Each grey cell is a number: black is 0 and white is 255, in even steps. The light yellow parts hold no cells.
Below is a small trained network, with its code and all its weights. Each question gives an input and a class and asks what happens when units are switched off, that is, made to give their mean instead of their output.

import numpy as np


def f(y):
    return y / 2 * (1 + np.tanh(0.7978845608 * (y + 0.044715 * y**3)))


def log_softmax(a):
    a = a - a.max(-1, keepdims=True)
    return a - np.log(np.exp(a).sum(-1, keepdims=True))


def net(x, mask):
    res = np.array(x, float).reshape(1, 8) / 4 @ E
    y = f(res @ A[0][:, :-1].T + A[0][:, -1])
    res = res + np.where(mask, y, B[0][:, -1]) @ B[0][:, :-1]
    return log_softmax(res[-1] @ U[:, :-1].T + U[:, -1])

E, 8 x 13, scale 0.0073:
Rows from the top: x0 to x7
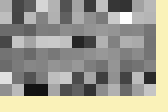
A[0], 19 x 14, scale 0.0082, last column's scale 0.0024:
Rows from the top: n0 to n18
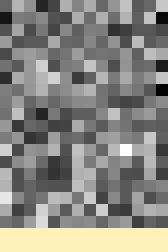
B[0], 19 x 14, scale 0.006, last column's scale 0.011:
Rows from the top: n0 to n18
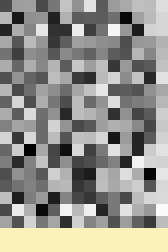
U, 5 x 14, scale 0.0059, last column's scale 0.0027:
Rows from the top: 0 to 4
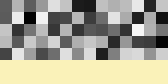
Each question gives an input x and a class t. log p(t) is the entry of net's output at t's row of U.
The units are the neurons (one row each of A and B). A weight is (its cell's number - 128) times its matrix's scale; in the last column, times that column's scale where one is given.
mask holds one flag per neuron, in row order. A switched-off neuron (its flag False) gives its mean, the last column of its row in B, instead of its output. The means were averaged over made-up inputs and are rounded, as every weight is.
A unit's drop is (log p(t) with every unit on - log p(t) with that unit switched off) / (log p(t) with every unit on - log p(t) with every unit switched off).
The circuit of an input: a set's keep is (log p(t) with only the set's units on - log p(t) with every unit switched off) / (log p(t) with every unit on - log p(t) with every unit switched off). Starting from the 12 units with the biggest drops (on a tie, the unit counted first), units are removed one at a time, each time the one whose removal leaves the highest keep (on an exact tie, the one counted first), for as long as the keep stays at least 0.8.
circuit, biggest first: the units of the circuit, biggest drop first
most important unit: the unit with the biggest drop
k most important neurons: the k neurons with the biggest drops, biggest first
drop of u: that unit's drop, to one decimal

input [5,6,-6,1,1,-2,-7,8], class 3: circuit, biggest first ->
[n11]
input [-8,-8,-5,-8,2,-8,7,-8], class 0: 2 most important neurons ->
[n14; n15]
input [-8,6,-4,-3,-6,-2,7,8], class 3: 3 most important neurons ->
[n9; n11; n17]
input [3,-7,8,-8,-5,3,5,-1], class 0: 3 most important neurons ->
[n14; n15; n12]
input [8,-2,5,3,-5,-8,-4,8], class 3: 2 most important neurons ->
[n11; n9]
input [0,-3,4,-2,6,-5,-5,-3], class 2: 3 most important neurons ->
[n12; n1; n13]
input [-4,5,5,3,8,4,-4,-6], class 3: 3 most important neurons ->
[n18; n2; n5]
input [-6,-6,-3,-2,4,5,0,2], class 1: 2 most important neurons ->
[n2; n17]
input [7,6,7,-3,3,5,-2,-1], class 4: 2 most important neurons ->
[n17; n2]
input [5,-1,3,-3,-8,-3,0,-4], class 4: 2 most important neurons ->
[n17; n11]
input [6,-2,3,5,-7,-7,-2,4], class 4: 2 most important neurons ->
[n17; n14]
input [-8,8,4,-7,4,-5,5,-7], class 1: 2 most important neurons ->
[n12; n17]
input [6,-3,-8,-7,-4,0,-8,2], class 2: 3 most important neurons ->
[n1; n13; n6]
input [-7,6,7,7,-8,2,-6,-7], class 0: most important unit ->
n6
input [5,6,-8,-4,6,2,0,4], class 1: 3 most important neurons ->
[n12; n0; n6]
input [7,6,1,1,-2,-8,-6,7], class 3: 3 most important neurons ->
[n11; n9; n2]
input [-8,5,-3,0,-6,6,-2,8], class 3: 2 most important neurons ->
[n9; n11]
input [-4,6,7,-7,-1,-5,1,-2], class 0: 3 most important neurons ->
[n14; n15; n2]
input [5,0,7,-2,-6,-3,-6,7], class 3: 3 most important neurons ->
[n11; n9; n16]
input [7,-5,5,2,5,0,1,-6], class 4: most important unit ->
n17
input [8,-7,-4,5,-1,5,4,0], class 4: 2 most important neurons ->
[n17; n12]
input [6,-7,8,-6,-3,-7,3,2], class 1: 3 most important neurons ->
[n2; n8; n6]
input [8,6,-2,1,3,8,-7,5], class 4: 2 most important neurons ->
[n17; n16]
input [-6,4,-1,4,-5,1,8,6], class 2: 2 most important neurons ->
[n16; n17]
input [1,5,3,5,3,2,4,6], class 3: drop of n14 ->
0.2
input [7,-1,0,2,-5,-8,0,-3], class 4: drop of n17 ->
0.4
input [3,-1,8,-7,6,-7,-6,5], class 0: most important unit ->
n14
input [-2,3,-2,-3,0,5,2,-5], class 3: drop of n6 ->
0.3
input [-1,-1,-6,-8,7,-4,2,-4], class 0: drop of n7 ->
0.0
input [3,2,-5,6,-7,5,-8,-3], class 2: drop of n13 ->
0.1
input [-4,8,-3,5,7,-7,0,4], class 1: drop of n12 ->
0.9
